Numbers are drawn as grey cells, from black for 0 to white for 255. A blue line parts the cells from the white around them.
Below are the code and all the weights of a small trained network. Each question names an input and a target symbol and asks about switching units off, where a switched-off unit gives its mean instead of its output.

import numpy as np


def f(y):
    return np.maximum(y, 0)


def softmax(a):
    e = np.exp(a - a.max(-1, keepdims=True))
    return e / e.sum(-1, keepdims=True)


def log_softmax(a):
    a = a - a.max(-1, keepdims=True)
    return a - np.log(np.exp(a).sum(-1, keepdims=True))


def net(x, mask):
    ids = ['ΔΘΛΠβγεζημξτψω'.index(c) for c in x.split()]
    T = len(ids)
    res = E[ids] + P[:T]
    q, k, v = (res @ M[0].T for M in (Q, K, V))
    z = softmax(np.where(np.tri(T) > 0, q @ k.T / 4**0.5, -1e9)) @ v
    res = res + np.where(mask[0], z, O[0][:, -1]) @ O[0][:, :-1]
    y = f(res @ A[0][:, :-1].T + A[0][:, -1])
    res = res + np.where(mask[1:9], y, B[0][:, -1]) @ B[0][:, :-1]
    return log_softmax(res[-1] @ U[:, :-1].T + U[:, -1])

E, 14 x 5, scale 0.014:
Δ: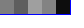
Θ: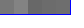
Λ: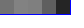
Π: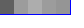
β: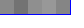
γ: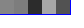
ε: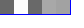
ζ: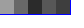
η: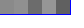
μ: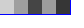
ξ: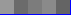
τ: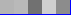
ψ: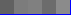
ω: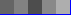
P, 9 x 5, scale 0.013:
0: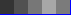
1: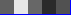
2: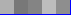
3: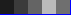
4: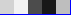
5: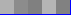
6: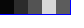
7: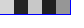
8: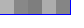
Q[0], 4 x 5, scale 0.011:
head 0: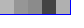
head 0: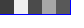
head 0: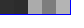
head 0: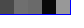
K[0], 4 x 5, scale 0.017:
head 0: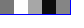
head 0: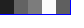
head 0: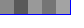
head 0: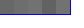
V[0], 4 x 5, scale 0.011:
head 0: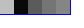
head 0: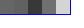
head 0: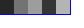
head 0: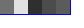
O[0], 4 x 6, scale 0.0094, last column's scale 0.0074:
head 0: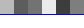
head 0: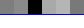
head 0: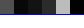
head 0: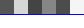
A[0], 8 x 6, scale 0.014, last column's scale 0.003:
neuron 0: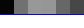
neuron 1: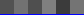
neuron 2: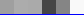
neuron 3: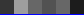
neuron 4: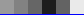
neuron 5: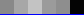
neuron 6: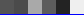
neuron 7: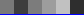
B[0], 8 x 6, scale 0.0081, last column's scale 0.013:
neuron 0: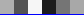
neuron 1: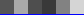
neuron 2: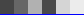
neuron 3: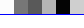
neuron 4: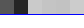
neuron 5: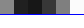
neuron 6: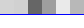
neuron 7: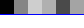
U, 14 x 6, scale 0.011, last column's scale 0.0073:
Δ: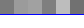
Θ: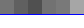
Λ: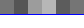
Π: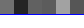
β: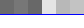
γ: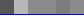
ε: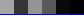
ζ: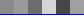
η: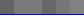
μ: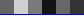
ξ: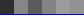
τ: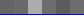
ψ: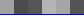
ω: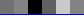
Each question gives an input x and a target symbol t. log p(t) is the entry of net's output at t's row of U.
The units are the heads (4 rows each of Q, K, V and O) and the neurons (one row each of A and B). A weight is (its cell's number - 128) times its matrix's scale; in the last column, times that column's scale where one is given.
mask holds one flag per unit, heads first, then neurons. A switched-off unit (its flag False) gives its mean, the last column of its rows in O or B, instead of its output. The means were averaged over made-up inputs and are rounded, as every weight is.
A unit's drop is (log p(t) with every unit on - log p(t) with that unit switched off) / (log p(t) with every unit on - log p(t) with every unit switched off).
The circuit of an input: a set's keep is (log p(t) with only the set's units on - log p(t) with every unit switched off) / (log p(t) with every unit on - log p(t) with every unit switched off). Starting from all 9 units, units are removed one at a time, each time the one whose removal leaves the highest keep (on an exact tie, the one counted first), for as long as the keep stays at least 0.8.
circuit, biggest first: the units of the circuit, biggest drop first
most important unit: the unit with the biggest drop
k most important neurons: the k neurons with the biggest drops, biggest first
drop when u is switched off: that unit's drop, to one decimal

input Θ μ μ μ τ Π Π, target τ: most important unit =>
neuron 0
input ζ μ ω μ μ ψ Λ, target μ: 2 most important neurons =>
(neuron 0; neuron 6)
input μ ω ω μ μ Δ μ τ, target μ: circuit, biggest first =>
(head 0; neuron 4)
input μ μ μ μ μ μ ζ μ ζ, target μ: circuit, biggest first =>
(head 0; neuron 4; neuron 3)
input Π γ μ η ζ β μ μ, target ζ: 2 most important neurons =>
(neuron 5; neuron 2)
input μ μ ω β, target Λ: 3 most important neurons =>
(neuron 7; neuron 5; neuron 2)
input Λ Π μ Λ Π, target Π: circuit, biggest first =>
(neuron 4; head 0)
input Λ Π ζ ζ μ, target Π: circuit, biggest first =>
(neuron 4; head 0)
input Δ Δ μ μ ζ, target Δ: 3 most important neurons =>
(neuron 4; neuron 2; neuron 5)
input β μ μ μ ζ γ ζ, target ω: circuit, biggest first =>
(neuron 1; neuron 6)
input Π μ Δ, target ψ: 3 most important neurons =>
(neuron 6; neuron 5; neuron 1)
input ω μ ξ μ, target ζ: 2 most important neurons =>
(neuron 2; neuron 4)
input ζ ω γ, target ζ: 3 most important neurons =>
(neuron 2; neuron 4; neuron 0)
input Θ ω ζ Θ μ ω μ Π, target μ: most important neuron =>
(neuron 4)
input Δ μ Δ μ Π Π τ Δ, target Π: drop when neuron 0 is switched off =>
0.0
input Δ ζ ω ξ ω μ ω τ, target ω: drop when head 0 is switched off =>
0.6
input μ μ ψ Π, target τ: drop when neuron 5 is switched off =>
0.3
